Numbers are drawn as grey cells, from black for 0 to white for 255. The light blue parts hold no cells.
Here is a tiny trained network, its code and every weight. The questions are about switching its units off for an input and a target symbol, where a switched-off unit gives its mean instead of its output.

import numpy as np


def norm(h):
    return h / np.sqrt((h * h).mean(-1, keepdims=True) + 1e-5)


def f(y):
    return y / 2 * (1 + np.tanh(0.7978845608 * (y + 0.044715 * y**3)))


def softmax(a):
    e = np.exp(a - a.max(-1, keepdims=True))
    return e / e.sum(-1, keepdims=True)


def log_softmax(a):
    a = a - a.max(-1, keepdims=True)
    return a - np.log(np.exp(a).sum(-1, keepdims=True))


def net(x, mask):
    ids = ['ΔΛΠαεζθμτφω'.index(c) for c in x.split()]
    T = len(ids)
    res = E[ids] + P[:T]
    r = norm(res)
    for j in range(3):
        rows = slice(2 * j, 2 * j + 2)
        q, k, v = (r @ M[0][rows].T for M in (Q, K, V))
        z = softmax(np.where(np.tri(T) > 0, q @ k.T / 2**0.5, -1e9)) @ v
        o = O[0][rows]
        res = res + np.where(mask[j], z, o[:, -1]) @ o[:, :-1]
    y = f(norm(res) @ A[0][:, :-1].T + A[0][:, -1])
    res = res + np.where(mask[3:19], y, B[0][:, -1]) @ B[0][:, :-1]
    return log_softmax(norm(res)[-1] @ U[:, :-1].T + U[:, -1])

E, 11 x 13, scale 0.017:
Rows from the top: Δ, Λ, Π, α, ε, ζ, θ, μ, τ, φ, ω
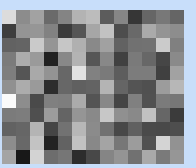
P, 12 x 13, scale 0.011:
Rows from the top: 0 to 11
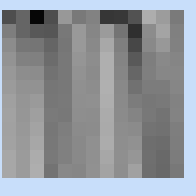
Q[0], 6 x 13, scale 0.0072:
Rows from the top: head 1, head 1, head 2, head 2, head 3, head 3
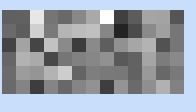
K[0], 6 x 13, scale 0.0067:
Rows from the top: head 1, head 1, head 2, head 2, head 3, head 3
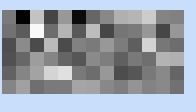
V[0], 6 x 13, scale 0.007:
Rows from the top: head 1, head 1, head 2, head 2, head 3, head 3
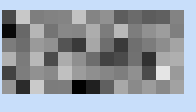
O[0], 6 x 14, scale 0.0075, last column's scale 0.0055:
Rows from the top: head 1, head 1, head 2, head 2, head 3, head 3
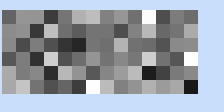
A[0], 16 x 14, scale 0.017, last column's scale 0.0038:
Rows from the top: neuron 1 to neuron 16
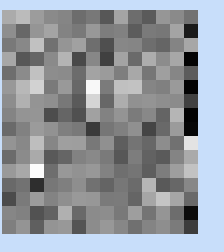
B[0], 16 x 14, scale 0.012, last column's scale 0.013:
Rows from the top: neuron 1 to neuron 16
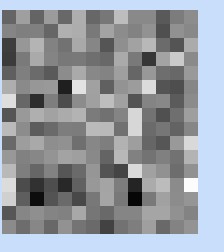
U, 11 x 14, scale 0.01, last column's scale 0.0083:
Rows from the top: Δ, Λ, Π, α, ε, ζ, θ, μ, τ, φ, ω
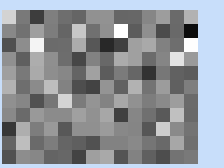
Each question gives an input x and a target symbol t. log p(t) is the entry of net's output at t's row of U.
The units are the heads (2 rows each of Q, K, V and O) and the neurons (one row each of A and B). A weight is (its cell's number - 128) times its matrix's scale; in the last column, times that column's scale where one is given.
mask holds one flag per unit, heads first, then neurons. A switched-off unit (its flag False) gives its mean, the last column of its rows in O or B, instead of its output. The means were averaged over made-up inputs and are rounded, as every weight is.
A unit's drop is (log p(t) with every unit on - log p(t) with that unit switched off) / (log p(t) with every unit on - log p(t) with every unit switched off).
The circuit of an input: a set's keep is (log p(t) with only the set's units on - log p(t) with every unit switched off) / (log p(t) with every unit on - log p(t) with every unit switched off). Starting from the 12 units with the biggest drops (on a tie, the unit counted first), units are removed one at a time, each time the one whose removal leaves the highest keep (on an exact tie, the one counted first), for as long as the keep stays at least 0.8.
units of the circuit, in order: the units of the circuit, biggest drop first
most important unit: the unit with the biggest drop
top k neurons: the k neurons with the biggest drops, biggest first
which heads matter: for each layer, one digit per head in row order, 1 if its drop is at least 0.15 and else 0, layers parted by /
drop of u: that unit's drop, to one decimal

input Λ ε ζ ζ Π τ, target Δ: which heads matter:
110
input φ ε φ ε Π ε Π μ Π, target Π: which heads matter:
001
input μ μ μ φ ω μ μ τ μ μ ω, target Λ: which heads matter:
101
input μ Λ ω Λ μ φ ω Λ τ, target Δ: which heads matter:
111
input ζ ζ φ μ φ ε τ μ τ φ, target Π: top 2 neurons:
(neuron 13; neuron 12)
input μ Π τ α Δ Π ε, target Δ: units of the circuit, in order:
(neuron 13; head 1)
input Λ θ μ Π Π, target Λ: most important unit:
head 3
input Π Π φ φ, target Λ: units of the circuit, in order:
(head 3; head 2; head 1; neuron 13)
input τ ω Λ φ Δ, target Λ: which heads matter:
110
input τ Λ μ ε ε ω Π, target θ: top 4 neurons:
(neuron 13; neuron 5; neuron 10; neuron 14)
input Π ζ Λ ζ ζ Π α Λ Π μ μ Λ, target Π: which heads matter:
011
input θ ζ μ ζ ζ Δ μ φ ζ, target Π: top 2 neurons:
(neuron 13; neuron 8)
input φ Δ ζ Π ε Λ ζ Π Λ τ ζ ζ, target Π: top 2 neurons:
(neuron 8; neuron 13)
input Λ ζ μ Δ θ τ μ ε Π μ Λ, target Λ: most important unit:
head 2
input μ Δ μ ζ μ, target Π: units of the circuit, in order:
(head 2; neuron 13; neuron 12)
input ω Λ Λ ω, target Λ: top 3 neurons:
(neuron 7; neuron 6; neuron 8)
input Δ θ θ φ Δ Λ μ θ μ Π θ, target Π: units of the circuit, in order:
(head 1; neuron 13; neuron 3)
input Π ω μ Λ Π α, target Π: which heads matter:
101
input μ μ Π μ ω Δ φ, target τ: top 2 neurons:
(neuron 13; neuron 5)
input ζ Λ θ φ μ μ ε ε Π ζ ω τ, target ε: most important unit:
head 1
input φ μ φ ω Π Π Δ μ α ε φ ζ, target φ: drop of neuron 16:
0.2
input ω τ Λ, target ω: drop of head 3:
0.5
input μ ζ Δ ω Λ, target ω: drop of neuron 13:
1.3
